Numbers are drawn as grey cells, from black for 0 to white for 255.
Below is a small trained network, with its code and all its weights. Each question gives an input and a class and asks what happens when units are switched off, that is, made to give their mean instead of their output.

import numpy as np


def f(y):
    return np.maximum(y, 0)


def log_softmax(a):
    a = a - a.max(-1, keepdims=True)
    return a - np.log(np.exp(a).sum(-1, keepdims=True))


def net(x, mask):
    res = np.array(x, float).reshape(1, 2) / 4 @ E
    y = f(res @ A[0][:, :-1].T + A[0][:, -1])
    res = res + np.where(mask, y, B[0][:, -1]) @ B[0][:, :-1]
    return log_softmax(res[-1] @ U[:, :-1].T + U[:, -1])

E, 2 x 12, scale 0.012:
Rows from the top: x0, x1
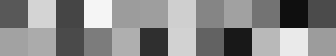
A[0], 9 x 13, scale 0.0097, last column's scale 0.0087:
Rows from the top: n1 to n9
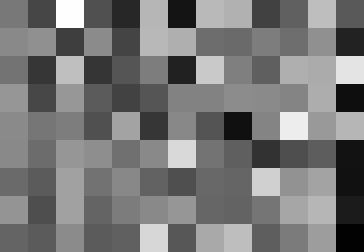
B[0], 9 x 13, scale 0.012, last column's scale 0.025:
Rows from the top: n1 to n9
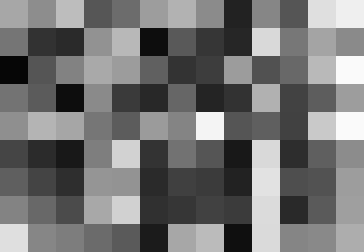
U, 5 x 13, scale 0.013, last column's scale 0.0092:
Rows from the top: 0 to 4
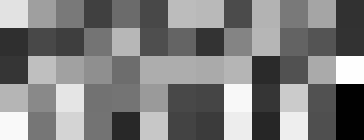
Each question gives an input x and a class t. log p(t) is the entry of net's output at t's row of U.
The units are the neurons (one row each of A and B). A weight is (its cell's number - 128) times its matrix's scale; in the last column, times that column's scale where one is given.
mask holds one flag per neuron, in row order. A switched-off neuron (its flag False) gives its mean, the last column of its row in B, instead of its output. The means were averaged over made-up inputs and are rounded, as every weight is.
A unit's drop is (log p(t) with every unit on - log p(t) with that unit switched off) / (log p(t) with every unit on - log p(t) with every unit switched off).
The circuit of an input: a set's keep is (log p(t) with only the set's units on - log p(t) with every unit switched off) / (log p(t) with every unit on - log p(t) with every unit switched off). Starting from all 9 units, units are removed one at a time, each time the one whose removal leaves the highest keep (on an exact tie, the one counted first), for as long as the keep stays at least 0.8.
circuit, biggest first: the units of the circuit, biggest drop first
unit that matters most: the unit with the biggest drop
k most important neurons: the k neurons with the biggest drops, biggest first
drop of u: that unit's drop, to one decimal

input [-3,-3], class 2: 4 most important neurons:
[n3 n1 n7 n8]
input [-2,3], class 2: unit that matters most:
n9
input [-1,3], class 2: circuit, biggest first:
[n9 n7]
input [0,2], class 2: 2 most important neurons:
[n9 n1]
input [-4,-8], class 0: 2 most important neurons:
[n1 n9]
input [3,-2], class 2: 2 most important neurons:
[n7 n8]
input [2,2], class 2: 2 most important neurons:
[n9 n1]
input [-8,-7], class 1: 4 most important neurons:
[n3 n5 n4 n7]
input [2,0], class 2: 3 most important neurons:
[n9 n7 n8]
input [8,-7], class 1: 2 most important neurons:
[n5 n6]
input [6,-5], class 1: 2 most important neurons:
[n5 n1]
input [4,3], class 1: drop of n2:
0.2
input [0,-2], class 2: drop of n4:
0.1
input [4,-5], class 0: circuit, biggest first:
[n3]
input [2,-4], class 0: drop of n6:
0.0
